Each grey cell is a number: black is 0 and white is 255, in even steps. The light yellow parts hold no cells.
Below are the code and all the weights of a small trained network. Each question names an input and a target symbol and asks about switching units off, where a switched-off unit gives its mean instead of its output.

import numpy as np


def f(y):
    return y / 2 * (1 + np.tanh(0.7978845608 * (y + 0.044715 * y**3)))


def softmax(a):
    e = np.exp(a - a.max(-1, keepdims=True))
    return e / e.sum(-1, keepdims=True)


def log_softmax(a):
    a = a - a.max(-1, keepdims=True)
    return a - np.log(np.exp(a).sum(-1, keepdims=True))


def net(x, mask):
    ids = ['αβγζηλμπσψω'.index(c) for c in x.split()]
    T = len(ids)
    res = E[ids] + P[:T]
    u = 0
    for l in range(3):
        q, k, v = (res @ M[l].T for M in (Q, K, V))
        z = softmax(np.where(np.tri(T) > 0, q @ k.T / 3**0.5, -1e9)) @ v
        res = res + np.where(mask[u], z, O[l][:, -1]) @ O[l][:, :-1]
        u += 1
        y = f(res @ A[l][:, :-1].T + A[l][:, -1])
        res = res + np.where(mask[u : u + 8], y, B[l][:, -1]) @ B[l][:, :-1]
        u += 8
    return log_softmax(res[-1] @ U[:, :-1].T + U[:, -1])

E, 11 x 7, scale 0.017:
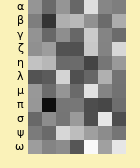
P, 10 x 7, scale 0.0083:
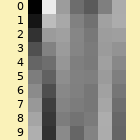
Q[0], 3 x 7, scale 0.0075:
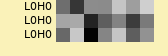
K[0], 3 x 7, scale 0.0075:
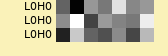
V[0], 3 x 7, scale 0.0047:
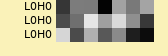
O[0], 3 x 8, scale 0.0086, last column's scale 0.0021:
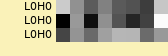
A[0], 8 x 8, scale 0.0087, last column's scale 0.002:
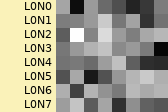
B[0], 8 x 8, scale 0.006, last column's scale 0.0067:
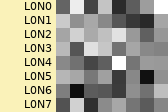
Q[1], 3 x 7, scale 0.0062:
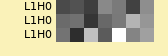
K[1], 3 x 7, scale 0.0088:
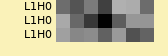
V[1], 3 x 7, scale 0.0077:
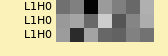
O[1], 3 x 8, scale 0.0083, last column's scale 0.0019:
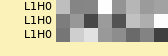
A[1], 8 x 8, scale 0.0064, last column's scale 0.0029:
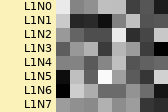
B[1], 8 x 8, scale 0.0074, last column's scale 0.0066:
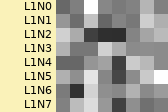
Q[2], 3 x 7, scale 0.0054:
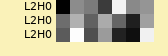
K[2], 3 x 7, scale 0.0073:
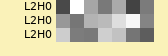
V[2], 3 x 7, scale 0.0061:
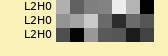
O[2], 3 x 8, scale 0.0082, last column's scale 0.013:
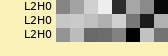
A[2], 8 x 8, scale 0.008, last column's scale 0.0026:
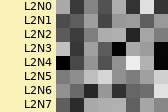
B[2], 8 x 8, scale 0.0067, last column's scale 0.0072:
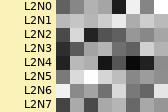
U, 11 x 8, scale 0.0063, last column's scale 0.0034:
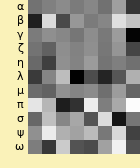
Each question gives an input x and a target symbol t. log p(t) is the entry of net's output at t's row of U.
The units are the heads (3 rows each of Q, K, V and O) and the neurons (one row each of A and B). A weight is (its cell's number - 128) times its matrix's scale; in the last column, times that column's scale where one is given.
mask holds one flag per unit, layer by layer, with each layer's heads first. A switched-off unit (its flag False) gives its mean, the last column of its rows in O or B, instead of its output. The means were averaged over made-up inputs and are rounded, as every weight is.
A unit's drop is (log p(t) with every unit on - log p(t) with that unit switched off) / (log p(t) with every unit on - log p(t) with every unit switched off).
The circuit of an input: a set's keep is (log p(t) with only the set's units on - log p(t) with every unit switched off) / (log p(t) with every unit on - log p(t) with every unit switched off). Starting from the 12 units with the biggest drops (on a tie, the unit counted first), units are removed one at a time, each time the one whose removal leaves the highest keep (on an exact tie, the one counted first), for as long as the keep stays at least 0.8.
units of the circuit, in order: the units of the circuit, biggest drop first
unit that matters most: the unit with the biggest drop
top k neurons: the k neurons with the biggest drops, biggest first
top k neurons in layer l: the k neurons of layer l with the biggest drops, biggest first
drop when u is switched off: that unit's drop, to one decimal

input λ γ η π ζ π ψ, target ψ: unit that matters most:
L0H0
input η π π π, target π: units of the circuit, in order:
(L2N6, L2H0)
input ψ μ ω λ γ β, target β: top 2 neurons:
(L2N2, L2N7)
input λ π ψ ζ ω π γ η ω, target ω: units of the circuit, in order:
(L2N0, L0N0)
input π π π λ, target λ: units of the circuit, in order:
(L2N4, L0N0, L1H0, L2H0)
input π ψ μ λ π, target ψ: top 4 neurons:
(L0N0, L1N3, L1N6, L0N2)
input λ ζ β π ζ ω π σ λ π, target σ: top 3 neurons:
(L0N0, L0N1, L0N3)
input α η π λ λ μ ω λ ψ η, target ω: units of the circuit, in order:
(L0H0, L0N6, L2N3)
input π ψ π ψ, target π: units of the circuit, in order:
(L0N0, L2H0)
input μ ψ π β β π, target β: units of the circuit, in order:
(L2H0, L0N0)
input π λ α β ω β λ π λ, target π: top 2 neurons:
(L1N5, L0N0)
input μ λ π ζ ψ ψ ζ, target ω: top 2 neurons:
(L0N0, L1N1)
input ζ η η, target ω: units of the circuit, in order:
(L0H0, L2N3)
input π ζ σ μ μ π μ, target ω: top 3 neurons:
(L1N2, L2N0, L0N4)
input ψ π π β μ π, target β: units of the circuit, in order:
(L0N0)
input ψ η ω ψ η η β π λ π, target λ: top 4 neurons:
(L0N0, L0N6, L2N1, L0N2)
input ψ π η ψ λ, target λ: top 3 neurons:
(L2N4, L0N2, L1N6)
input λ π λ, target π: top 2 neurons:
(L0N0, L1N5)
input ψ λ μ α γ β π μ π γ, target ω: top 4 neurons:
(L1N2, L2N0, L1N1, L0N4)
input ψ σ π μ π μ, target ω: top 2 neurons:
(L2N0, L1N2)
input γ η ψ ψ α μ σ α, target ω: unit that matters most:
L1H0
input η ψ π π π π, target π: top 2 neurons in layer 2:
(L2N6, L2N0)
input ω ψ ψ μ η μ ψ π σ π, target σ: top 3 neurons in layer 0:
(L0N0, L0N1, L0N5)
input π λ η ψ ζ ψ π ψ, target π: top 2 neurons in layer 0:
(L0N0, L0N6)
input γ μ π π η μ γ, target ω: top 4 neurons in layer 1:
(L1N2, L1N1, L1N4, L1N0)
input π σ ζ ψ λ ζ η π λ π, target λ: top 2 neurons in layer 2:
(L2N1, L2N0)
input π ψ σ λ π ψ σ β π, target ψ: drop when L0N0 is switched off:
0.8
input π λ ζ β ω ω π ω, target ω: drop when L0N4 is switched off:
-0.1
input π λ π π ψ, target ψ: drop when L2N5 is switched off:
0.2
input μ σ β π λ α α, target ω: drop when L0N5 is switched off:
0.0
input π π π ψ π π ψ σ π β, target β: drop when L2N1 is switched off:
0.1
